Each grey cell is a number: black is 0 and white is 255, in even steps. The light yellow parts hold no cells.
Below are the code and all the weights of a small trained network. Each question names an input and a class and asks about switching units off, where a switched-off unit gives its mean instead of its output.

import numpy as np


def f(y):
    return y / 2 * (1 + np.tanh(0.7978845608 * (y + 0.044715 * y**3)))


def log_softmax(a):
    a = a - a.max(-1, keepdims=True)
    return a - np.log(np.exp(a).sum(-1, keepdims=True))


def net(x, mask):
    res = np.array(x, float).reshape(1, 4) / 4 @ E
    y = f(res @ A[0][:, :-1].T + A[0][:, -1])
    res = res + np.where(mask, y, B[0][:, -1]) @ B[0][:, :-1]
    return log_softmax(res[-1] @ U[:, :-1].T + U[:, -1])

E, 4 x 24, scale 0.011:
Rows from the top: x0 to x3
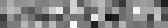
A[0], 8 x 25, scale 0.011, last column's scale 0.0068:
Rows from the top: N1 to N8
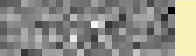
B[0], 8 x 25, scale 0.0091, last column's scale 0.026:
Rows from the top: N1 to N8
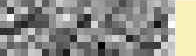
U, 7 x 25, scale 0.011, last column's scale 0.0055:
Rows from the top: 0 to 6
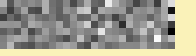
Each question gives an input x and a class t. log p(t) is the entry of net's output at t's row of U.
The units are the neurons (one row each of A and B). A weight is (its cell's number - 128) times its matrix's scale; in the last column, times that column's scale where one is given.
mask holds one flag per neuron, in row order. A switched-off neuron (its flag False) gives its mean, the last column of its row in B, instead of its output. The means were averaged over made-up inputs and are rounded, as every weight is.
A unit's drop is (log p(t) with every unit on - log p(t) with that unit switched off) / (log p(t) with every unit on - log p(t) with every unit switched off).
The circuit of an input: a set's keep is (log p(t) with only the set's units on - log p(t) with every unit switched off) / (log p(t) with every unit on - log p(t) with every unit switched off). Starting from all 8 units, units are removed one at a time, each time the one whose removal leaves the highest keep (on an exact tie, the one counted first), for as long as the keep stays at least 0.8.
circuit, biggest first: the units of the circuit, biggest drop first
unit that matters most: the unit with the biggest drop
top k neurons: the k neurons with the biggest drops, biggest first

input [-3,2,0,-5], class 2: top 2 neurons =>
[N6; N3]
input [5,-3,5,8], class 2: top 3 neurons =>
[N5; N7; N3]
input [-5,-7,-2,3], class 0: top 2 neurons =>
[N4; N8]
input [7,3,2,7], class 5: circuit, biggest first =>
[N6]
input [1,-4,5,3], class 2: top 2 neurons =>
[N3; N5]
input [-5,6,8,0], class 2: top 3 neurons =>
[N3; N8; N5]
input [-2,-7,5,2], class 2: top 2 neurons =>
[N3; N5]
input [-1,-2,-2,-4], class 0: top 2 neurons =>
[N4; N3]
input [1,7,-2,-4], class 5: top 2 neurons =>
[N4; N8]
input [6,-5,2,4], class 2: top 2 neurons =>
[N3; N7]
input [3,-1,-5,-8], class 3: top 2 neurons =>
[N4; N6]
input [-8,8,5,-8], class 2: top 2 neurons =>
[N8; N3]
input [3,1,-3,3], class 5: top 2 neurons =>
[N4; N6]
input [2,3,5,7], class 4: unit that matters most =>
N8
